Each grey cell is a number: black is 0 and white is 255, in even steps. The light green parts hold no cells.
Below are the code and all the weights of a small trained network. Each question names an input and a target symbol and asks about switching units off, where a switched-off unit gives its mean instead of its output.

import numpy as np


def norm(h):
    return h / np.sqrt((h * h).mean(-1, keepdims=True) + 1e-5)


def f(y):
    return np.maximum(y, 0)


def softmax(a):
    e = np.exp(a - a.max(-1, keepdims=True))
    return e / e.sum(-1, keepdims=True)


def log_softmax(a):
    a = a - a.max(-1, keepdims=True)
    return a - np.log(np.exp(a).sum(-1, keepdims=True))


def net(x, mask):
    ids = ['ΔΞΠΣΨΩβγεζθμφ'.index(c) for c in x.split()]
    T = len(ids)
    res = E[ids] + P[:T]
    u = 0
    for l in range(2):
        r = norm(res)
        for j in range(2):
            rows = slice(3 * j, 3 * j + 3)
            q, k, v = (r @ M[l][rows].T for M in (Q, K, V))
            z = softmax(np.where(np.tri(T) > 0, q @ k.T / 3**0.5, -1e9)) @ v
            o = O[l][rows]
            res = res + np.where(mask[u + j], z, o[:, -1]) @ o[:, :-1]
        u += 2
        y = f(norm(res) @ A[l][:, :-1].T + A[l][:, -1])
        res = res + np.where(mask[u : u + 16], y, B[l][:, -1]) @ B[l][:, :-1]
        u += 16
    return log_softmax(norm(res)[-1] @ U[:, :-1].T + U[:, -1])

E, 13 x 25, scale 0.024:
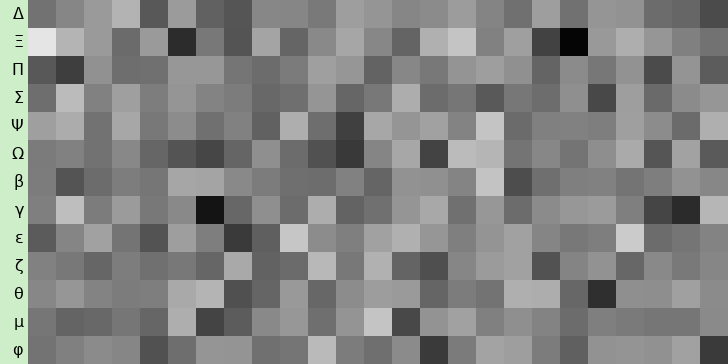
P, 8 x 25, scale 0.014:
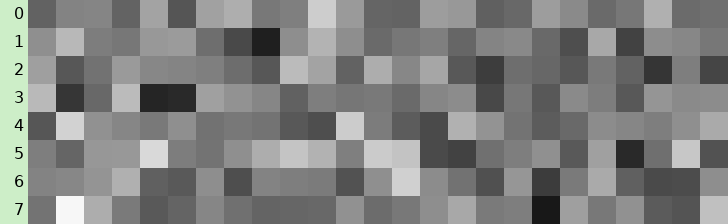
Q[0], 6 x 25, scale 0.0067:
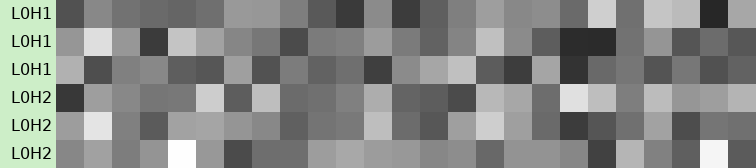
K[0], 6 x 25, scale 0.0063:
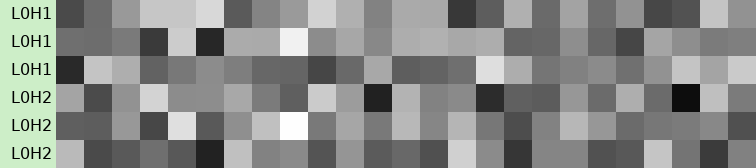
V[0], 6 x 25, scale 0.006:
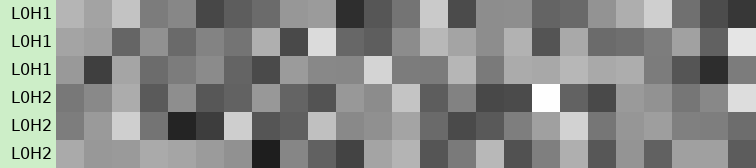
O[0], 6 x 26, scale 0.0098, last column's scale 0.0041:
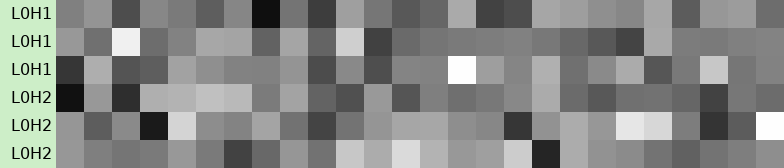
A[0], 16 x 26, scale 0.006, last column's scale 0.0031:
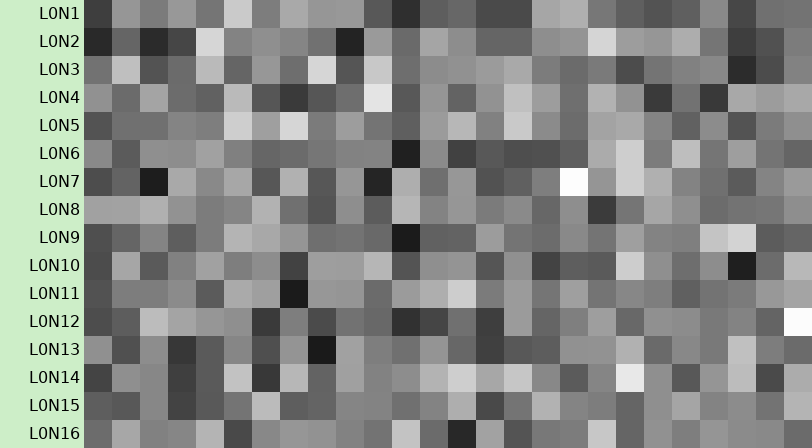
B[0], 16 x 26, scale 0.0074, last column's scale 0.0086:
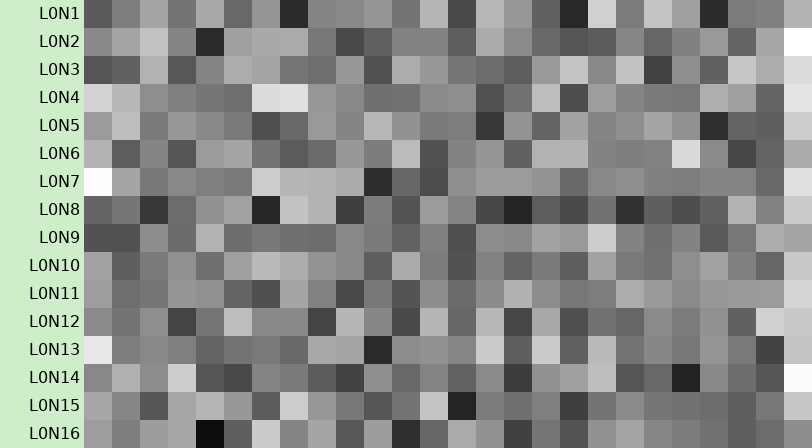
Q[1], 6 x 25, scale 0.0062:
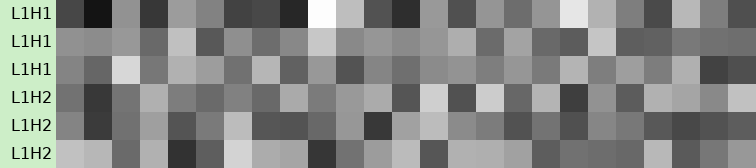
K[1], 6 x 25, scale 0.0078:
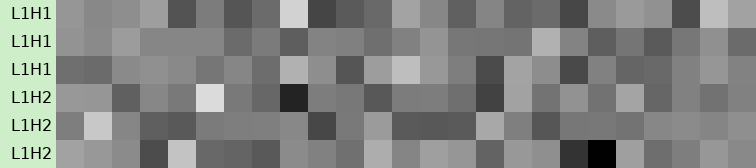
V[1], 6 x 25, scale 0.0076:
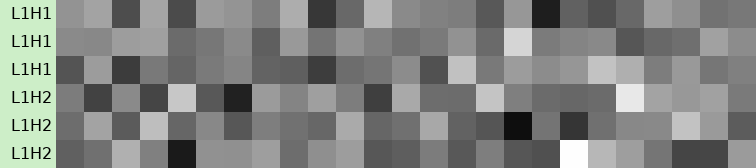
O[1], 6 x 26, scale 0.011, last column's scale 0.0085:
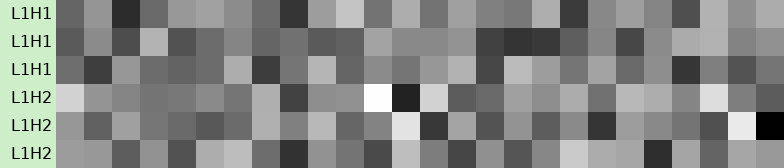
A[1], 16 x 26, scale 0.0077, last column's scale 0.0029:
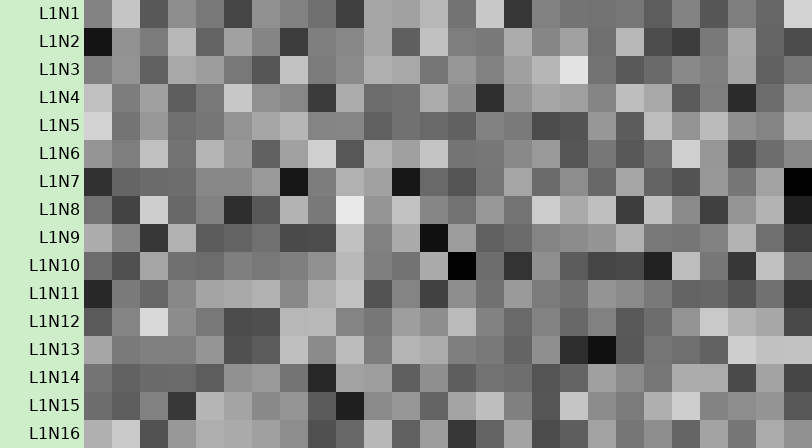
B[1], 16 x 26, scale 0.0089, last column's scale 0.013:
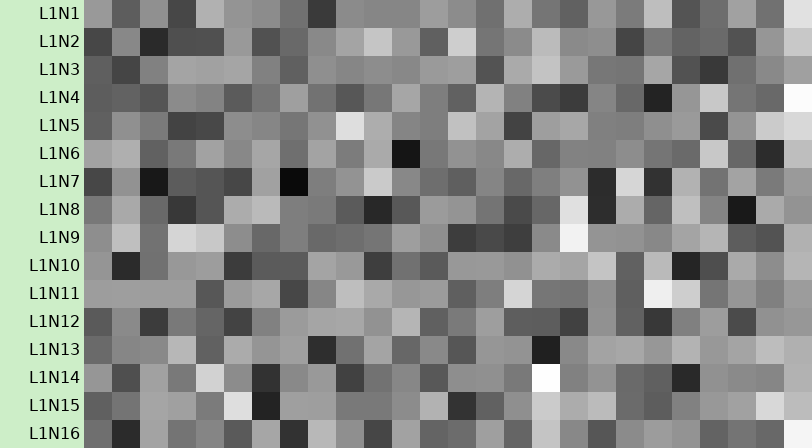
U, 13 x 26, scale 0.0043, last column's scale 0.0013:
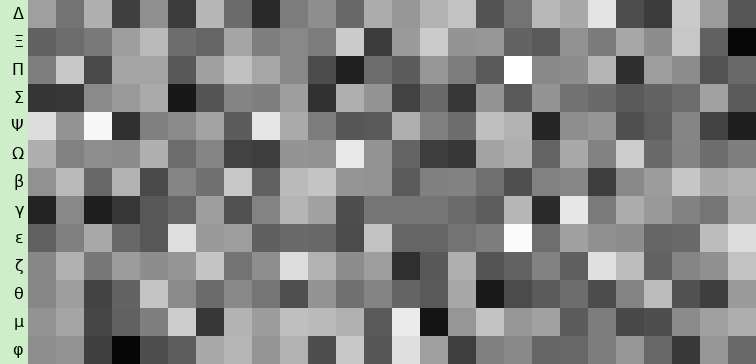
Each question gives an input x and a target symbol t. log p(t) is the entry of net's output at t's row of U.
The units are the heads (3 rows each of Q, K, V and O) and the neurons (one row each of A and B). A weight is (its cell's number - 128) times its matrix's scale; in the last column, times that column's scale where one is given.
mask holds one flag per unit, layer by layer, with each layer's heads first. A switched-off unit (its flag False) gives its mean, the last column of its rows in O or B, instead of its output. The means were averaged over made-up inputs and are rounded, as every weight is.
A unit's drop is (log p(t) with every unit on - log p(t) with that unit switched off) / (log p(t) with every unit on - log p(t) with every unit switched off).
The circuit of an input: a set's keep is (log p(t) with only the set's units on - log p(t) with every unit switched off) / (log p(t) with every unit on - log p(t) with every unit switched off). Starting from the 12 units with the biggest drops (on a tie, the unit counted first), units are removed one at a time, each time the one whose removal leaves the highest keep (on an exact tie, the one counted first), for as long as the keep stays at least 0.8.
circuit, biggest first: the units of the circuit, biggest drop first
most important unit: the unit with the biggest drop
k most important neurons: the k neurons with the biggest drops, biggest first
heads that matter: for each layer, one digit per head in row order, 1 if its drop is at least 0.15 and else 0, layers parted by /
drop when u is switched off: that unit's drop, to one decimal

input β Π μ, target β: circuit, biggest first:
L0H2, L1H1
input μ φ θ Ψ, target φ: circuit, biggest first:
L0H1, L0H2, L1N5
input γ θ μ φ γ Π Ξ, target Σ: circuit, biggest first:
L1H2, L0H2, L1N10
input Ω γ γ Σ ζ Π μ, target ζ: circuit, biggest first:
L0H2, L1N11, L0N1
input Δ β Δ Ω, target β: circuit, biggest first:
L0H2, L1N16
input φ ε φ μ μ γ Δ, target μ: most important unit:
L1N2
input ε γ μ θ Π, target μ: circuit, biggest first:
L1N2, L0H2
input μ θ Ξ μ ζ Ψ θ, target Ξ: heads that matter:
01 / 01
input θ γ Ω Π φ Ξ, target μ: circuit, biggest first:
L1H2, L0H1, L1N3, L1H1
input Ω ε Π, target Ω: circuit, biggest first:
L0H1, L1N9
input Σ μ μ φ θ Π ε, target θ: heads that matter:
01 / 00
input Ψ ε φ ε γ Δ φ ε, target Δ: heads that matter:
11 / 00
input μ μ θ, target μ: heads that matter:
11 / 00
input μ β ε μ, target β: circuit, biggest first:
L0H2, L1N13
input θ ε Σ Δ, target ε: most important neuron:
L1N15
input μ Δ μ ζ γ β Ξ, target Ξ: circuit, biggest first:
L1H2, L1N13
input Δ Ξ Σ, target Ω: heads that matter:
11 / 11
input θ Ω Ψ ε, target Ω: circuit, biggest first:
L1N9, L1H2
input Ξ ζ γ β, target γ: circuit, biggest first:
L0H2, L1N7, L1H1
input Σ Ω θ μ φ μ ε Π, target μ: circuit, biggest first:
L0H2, L1N2
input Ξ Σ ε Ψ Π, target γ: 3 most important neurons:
L0N3, L0N16, L1N7
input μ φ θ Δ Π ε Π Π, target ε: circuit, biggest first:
L0H2, L1N15
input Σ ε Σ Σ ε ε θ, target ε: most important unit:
L0H1
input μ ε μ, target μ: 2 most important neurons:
L1N2, L0N2
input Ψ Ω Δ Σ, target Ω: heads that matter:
10 / 00
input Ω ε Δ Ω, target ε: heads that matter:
11 / 00
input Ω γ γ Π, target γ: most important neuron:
L1N7
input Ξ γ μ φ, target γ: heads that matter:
01 / 00
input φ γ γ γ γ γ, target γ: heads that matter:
00 / 00
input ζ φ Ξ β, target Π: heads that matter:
11 / 11
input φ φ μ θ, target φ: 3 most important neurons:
L1N5, L0N7, L1N4
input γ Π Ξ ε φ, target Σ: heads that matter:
01 / 11
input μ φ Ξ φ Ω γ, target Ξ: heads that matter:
01 / 01
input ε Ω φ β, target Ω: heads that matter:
10 / 00
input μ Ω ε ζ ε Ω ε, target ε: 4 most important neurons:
L1N15, L0N14, L1N4, L0N2
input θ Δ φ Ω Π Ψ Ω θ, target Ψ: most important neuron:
L1N16
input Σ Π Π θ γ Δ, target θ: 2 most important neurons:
L1N4, L1N6
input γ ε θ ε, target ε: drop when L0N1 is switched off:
0.3
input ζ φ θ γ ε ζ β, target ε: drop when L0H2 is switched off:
0.3
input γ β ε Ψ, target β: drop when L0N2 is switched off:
0.1
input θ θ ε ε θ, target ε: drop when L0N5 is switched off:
0.0
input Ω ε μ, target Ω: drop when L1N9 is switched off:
0.2
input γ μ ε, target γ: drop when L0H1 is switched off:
0.2
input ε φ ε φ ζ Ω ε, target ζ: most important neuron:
L1N11
